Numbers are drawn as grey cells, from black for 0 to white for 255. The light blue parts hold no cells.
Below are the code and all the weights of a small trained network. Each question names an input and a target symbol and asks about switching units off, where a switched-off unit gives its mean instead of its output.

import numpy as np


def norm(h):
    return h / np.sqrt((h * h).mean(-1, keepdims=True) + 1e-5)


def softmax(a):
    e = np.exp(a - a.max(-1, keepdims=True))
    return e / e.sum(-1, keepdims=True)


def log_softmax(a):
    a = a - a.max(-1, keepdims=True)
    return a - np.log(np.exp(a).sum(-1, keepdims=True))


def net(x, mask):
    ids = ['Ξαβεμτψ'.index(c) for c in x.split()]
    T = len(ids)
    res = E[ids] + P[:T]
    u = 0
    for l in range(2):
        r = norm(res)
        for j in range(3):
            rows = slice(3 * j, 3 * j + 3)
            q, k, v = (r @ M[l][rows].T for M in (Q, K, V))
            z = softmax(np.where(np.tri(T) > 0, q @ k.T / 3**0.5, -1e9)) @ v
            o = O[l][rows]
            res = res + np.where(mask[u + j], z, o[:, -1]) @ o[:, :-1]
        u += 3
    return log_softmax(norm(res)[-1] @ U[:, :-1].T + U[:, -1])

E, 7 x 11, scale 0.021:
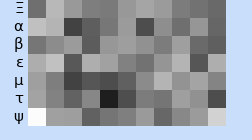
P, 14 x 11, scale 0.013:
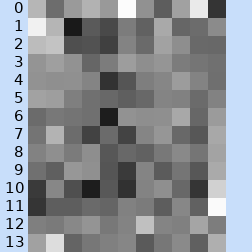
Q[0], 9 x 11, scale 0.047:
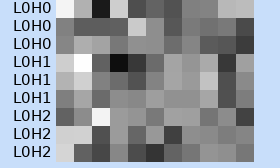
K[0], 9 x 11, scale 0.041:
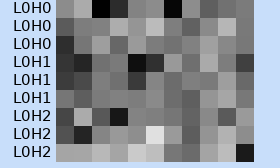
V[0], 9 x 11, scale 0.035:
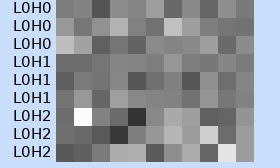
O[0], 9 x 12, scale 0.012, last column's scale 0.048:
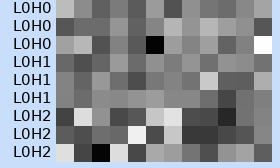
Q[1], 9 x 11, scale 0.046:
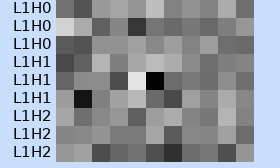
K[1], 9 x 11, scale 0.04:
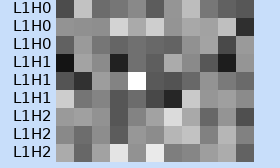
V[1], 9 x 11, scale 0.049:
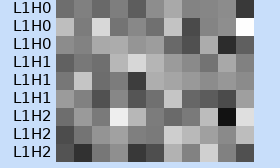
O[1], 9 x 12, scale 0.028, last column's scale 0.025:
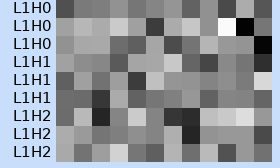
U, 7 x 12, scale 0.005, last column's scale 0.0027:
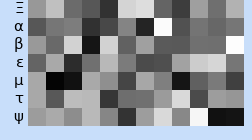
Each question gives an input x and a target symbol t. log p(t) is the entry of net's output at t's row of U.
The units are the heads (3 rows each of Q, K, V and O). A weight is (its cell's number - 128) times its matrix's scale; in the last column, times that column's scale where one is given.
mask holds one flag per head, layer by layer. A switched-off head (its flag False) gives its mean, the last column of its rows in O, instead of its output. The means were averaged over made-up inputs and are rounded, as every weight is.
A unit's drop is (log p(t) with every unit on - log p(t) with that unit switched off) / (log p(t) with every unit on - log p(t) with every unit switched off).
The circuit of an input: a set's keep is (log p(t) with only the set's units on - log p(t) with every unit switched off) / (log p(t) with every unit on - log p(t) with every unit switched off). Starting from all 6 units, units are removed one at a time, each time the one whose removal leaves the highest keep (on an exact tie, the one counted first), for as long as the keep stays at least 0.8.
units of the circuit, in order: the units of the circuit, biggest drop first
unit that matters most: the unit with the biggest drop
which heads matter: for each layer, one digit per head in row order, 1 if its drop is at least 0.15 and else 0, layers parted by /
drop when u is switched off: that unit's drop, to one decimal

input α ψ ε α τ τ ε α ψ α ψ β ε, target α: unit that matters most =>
L1H2
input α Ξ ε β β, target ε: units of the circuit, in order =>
(L1H2; L0H0)
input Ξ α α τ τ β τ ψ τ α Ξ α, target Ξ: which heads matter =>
110 / 000
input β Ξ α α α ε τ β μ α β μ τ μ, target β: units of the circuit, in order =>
(L1H1; L0H0)
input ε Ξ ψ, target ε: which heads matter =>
010 / 001
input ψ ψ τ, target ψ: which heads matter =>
110 / 100
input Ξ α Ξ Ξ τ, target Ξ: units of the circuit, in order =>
(L0H0; L0H1; L1H1)
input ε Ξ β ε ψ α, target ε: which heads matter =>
010 / 001
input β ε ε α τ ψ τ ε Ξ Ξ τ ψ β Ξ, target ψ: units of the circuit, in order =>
(L0H2; L1H0)
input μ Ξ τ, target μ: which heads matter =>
011 / 000
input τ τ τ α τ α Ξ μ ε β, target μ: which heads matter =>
101 / 011
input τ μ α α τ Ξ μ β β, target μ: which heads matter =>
001 / 010
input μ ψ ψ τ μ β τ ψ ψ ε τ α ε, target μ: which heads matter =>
111 / 000
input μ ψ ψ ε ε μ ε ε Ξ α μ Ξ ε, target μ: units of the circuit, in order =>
(L0H2)
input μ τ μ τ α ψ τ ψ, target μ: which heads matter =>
011 / 000
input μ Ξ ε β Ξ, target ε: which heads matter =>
000 / 001
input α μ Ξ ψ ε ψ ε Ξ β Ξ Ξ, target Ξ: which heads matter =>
101 / 010
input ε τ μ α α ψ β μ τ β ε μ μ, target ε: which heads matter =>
011 / 001
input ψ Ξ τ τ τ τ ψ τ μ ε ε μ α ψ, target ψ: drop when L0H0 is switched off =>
0.2
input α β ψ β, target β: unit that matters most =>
L0H2
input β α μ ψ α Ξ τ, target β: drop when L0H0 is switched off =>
0.3
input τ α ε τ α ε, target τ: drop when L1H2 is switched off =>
0.3
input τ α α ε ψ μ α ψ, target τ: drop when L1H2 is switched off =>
0.3
